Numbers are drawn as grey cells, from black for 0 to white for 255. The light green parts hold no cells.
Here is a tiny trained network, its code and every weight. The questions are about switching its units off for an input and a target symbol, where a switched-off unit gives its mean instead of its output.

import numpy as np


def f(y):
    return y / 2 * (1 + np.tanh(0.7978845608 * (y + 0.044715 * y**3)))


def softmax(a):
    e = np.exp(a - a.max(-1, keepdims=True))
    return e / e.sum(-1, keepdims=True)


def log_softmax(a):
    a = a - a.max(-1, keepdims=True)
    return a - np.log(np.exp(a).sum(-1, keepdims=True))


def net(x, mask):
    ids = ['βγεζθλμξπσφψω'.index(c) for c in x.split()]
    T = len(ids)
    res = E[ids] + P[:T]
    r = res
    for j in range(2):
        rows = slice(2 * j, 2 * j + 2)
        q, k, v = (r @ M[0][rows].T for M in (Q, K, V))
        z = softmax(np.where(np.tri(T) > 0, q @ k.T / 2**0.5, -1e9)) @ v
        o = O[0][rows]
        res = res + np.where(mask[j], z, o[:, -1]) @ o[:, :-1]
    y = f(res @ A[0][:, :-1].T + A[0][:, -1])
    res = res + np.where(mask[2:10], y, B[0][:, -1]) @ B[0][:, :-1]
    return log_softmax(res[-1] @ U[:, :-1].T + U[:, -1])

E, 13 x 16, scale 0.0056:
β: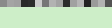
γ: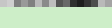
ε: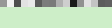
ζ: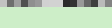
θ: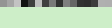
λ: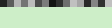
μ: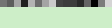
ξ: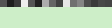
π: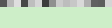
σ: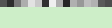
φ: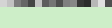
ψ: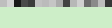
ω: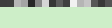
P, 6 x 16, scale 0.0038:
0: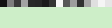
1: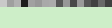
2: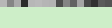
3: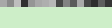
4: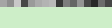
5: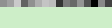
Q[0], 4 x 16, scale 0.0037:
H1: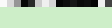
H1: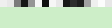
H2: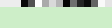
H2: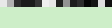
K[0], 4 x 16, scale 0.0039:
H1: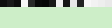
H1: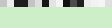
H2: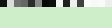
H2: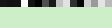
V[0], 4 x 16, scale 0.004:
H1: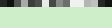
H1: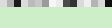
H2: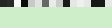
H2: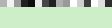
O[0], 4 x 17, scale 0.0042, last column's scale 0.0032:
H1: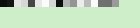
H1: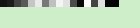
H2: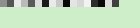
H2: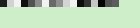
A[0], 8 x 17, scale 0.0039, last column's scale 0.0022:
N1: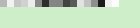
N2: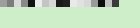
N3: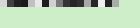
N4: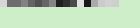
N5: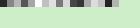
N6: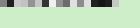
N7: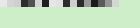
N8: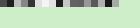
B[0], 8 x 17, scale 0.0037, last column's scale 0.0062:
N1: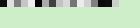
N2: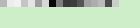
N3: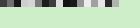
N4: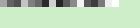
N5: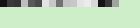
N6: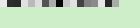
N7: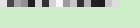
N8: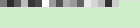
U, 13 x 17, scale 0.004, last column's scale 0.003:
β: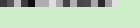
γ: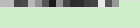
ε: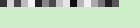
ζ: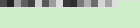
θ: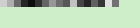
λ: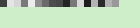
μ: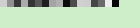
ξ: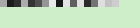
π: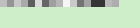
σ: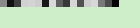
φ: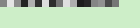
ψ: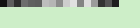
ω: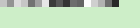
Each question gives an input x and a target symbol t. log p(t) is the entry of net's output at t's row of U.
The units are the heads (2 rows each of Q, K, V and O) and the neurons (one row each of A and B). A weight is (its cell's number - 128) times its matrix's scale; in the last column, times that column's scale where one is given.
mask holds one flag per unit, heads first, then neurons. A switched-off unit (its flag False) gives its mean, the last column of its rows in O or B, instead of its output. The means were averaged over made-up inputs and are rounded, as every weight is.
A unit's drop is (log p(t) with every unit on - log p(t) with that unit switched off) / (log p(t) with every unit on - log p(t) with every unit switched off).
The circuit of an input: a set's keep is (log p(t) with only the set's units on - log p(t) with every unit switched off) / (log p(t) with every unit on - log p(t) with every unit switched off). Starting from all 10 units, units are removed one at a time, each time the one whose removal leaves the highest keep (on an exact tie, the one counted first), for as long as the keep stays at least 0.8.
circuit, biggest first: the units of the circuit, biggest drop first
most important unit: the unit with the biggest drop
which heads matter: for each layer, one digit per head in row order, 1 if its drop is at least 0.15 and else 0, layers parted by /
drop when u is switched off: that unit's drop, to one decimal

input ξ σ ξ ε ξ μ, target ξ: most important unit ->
H2
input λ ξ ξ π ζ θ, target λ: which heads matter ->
10
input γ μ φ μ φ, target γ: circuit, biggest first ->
[H1 N3]
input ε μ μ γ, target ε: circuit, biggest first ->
[H1 N3 N5]
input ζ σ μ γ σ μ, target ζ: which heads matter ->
10
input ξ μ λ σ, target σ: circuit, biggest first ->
[N6 H2]
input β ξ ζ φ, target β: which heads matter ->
01
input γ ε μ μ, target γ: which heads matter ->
11
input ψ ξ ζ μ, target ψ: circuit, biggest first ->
[H1 H2 N5]
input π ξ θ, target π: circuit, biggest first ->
[H2 N7]
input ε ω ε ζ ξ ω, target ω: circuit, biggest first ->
[N2 H1 N8]
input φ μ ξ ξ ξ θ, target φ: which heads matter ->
01
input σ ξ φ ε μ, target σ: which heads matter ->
11
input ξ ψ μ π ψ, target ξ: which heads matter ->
11
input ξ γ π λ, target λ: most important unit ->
H1
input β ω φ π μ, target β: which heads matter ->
01
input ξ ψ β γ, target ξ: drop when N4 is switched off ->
0.1
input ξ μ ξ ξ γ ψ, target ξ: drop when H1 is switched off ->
0.3
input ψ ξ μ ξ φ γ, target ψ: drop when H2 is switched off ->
0.4
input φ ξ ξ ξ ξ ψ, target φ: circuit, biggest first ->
[H2]
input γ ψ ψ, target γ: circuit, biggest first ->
[H1 H2 N3]
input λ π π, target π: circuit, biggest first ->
[H2 N7]
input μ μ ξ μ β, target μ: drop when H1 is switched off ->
0.3
